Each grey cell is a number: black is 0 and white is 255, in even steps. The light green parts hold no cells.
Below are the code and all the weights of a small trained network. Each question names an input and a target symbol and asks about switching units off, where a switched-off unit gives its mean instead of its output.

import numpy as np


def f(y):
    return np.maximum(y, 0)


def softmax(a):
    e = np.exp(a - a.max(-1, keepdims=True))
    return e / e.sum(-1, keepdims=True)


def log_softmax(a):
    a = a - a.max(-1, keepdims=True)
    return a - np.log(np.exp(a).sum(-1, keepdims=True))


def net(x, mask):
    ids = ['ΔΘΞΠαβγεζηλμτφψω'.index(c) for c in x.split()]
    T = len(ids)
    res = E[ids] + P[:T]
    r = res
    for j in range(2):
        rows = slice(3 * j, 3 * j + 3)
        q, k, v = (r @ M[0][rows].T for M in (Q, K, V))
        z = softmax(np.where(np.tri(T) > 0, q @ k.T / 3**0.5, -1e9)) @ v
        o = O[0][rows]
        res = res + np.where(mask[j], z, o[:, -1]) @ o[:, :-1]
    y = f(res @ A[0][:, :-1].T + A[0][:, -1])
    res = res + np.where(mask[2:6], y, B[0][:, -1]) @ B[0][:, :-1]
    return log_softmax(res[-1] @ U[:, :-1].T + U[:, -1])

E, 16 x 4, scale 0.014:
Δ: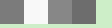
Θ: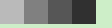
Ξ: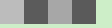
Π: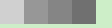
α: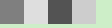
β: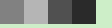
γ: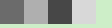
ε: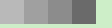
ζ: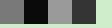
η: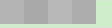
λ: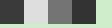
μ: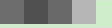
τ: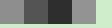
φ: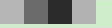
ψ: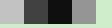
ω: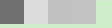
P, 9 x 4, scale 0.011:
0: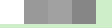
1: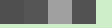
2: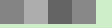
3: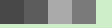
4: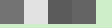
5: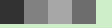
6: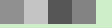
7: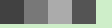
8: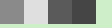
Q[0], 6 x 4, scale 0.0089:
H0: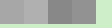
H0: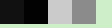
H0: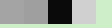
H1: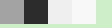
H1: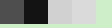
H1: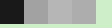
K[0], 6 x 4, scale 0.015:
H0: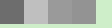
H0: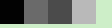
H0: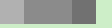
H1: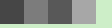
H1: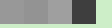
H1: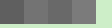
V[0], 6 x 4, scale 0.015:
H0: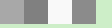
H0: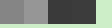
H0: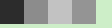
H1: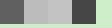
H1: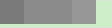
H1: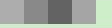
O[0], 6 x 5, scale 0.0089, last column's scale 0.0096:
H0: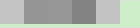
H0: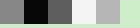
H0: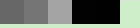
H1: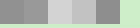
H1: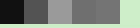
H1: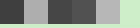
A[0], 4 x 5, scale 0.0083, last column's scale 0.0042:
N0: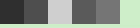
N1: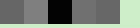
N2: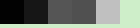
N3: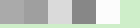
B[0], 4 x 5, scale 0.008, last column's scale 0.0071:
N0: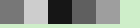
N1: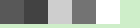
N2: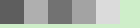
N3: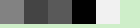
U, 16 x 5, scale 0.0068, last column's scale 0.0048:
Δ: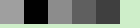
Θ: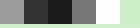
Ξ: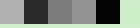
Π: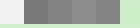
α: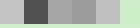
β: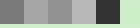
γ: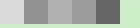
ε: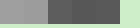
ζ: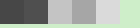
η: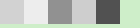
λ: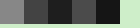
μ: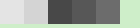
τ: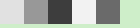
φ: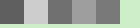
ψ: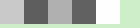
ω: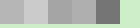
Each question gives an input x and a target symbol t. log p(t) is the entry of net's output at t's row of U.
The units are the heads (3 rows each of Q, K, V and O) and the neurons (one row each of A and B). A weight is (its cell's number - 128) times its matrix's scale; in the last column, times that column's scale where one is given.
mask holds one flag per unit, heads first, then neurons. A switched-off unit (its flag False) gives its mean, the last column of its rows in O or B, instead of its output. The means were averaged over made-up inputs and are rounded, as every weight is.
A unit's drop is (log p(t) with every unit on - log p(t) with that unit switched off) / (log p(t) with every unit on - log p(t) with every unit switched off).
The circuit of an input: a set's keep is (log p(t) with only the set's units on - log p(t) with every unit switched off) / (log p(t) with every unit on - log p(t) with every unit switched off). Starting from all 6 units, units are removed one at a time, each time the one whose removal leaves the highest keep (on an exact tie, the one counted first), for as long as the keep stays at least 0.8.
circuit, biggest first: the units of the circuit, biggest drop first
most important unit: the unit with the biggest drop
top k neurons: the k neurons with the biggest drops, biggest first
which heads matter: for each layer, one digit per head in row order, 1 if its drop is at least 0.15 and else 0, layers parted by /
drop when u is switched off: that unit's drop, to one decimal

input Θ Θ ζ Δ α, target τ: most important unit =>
H0
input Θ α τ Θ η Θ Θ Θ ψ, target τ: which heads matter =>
10
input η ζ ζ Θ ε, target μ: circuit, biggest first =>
H0; N3
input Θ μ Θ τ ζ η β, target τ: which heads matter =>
10
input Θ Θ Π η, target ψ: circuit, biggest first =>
H0; N3
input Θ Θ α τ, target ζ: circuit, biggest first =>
H0; N1; N3
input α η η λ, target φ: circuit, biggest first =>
H0; N2; N0; N3
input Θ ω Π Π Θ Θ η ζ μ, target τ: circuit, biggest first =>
H0; N3
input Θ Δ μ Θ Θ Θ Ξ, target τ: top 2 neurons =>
N1; N3
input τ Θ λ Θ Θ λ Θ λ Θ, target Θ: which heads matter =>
11
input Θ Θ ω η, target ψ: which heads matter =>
11
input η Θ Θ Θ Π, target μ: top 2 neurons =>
N3; N1
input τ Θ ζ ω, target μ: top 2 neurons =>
N0; N1
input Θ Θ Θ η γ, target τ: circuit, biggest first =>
H0
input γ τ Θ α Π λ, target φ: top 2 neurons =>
N2; N0
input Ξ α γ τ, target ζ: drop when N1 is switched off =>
0.5
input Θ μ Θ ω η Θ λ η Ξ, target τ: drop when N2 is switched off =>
-0.1
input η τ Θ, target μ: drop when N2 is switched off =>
0.0
